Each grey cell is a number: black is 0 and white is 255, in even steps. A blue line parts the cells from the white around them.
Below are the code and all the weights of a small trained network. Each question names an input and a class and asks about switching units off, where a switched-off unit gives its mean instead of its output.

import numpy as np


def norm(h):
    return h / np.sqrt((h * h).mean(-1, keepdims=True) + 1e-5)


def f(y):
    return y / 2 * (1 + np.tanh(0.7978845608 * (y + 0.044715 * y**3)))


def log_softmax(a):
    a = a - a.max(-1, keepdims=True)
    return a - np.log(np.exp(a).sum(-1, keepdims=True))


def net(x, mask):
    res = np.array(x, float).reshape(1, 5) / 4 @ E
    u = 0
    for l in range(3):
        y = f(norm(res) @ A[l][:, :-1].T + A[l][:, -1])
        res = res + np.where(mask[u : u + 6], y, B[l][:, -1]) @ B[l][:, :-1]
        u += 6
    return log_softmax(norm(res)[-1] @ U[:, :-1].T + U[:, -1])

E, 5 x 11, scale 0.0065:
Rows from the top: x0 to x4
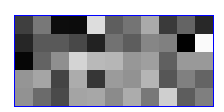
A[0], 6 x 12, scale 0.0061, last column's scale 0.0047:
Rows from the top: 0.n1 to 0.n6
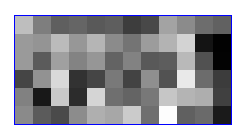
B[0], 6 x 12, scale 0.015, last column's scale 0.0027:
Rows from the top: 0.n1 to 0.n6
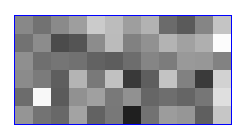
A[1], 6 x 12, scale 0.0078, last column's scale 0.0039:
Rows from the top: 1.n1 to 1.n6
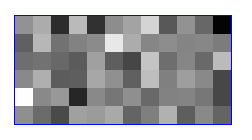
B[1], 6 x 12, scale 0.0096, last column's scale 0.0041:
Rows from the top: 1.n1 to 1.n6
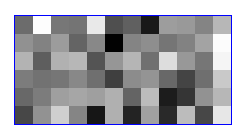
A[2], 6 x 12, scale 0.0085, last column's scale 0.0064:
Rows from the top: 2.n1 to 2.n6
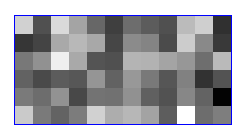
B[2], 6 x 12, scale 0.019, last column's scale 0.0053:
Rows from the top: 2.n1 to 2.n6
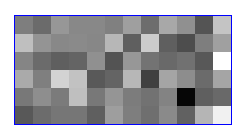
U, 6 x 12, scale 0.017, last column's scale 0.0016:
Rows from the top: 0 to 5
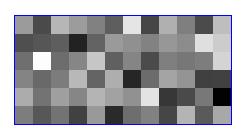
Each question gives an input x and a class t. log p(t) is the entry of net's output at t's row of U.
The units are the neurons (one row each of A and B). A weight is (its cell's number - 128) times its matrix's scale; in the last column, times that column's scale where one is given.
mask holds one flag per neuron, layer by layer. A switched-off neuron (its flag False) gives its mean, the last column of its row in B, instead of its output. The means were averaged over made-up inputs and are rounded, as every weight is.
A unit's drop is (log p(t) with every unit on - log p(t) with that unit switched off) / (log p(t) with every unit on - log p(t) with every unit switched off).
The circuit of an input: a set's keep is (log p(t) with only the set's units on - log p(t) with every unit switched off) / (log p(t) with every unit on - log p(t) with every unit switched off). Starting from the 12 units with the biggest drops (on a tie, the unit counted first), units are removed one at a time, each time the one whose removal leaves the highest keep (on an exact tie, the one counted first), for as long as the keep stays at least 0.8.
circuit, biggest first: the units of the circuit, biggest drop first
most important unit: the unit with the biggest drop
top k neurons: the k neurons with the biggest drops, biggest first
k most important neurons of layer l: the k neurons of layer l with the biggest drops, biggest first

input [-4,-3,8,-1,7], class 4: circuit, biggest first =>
[2.n2]
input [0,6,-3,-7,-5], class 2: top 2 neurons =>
[0.n5, 2.n6]
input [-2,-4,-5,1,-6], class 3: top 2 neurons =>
[0.n4, 1.n6]
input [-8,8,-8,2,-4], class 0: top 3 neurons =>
[2.n1, 0.n2, 2.n6]
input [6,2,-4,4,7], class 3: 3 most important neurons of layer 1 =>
[1.n2, 1.n6, 1.n3]
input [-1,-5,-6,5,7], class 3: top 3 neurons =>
[0.n6, 1.n6, 0.n5]
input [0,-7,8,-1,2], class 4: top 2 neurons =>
[2.n2, 1.n2]
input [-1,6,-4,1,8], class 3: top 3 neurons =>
[0.n6, 1.n6, 2.n6]
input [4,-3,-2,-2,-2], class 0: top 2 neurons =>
[1.n4, 2.n4]
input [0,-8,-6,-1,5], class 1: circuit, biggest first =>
[2.n6, 0.n2]
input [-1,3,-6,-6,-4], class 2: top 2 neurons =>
[0.n5, 2.n2]
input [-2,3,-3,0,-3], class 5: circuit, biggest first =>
[2.n6, 2.n4]
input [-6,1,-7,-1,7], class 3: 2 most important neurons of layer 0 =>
[0.n6, 0.n1]
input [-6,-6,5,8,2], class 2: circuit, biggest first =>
[1.n1]
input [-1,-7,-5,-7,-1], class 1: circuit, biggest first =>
[0.n2, 2.n6]
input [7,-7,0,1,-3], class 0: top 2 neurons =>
[2.n4, 1.n4]
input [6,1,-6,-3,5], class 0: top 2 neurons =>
[2.n4, 0.n4]
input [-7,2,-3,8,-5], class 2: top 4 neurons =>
[1.n1, 1.n3, 1.n2, 2.n4]
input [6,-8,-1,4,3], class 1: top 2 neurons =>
[2.n6, 0.n2]
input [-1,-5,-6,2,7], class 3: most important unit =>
0.n6
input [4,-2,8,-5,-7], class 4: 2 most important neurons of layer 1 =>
[1.n2, 1.n1]
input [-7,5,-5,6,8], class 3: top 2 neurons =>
[1.n2, 1.n3]
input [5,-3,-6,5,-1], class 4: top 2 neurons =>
[1.n5, 0.n5]
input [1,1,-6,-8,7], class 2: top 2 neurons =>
[0.n5, 0.n4]
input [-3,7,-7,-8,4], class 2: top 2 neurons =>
[0.n5, 2.n6]
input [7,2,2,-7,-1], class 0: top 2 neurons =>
[2.n4, 1.n1]
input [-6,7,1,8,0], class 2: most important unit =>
1.n1
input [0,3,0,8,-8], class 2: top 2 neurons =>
[1.n1, 0.n6]
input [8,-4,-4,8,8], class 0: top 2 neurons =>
[2.n4, 0.n5]
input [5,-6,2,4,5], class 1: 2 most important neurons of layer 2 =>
[2.n6, 2.n1]
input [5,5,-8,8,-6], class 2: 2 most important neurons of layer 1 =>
[1.n1, 1.n6]
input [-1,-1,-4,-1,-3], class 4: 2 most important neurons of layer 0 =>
[0.n1, 0.n6]
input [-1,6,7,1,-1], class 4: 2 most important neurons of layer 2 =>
[2.n2, 2.n6]
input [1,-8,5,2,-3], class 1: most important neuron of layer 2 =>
[2.n6]
